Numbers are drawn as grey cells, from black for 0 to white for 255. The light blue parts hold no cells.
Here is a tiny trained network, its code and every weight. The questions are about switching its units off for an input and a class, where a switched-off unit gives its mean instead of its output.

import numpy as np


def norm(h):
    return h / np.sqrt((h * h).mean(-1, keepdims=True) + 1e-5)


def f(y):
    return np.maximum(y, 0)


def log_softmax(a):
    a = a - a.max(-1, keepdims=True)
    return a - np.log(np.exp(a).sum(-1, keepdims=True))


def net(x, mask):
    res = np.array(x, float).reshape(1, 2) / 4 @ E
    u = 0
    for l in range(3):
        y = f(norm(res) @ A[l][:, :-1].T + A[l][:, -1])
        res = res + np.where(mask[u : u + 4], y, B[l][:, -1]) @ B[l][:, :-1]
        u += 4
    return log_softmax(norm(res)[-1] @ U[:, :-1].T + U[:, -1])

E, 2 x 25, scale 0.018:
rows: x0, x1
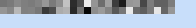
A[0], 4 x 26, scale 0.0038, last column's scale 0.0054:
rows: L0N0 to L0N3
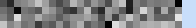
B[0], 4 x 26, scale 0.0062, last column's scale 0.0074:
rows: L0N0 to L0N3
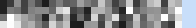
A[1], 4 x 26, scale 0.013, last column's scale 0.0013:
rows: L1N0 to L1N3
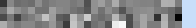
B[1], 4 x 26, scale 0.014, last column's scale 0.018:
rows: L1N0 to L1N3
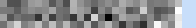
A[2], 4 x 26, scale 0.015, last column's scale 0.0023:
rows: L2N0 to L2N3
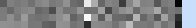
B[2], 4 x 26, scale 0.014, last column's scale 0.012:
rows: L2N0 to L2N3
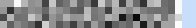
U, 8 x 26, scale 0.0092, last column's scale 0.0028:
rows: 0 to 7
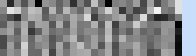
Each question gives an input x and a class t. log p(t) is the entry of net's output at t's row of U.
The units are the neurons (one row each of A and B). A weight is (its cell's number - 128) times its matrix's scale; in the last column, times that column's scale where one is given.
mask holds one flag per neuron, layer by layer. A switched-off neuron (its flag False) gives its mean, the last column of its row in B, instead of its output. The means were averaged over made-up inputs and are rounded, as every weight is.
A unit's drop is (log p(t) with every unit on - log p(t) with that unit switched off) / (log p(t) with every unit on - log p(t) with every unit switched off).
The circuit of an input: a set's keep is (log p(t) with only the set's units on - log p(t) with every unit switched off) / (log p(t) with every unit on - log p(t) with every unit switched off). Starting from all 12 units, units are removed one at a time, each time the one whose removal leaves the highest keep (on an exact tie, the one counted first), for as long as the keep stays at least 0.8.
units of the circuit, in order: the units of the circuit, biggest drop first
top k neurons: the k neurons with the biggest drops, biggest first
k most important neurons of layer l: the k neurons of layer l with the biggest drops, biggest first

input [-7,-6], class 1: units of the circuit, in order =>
L1N3
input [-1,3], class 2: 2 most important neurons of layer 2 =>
L2N3, L2N0
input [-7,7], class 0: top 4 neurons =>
L2N3, L0N3, L2N0, L2N2
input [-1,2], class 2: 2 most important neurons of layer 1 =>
L1N3, L1N2
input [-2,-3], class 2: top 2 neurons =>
L0N1, L0N0
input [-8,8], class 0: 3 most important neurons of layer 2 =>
L2N3, L2N0, L2N2
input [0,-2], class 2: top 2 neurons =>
L0N1, L1N2
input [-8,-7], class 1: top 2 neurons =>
L1N3, L2N3
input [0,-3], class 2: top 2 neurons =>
L0N1, L2N3
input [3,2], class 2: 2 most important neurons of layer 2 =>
L2N3, L2N0
